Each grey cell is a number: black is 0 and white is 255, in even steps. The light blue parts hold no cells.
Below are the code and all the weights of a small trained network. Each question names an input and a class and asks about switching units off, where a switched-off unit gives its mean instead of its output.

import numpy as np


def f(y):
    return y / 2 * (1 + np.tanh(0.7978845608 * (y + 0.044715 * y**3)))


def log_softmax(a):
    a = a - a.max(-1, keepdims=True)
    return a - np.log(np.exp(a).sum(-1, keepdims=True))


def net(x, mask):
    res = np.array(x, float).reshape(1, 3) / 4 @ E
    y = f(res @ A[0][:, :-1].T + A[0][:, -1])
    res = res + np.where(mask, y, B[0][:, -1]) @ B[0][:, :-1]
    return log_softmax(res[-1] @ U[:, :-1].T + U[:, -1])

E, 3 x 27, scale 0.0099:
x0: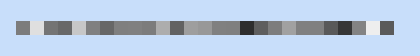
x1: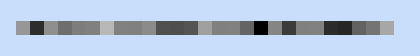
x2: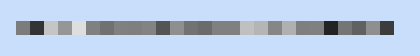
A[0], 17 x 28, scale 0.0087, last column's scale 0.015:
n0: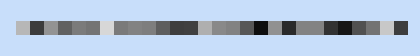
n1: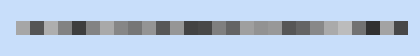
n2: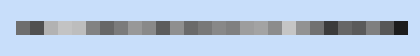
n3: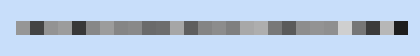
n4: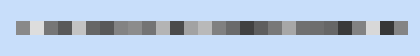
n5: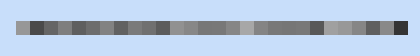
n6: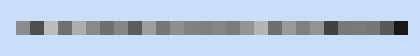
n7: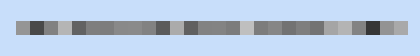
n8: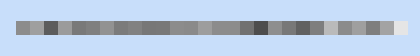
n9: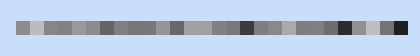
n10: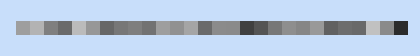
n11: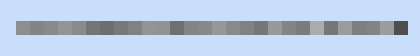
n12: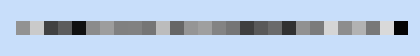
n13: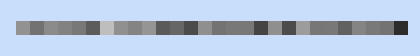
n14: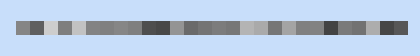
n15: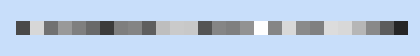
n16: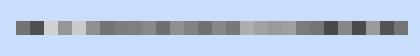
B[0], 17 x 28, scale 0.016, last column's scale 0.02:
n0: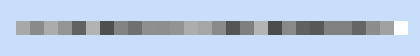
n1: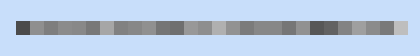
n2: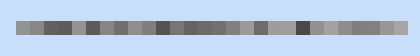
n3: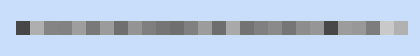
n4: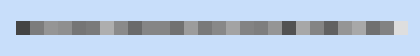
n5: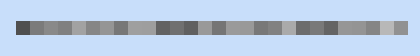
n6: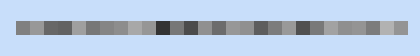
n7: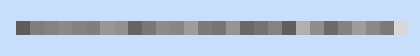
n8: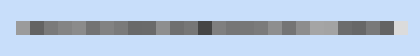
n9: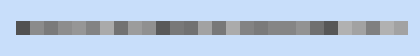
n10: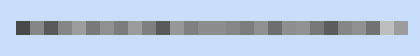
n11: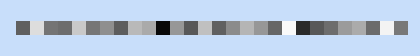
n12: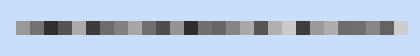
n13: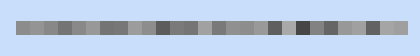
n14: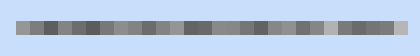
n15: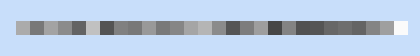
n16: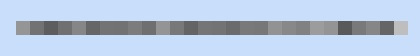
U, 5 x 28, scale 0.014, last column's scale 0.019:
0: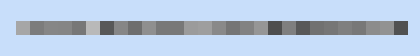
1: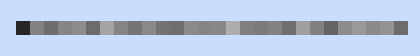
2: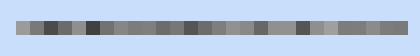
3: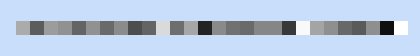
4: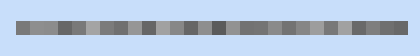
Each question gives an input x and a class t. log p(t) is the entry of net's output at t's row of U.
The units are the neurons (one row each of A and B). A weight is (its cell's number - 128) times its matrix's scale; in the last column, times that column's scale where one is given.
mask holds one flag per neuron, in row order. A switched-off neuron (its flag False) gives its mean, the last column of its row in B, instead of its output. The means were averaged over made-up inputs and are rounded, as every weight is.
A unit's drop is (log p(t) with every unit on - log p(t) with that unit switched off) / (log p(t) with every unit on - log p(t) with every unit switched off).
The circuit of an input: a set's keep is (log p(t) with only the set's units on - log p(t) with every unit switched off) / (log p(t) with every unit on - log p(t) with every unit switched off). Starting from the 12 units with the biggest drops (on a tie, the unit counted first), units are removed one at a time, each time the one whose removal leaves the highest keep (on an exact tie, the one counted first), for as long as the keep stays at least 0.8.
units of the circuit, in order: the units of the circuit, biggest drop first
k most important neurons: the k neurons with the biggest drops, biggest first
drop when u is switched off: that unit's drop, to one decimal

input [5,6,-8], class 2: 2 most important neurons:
[n12, n15]
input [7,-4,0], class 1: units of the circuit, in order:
[n4]
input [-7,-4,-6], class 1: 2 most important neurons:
[n3, n1]
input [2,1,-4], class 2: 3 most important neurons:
[n12, n7, n0]
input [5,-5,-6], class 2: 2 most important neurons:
[n12, n0]
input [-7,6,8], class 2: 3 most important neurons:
[n2, n14, n16]
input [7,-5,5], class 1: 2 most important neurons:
[n4, n0]
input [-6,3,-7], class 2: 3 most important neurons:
[n12, n4, n8]
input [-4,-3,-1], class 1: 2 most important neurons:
[n0, n3]
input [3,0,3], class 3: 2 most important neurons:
[n12, n3]
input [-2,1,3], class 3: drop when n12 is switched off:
0.4
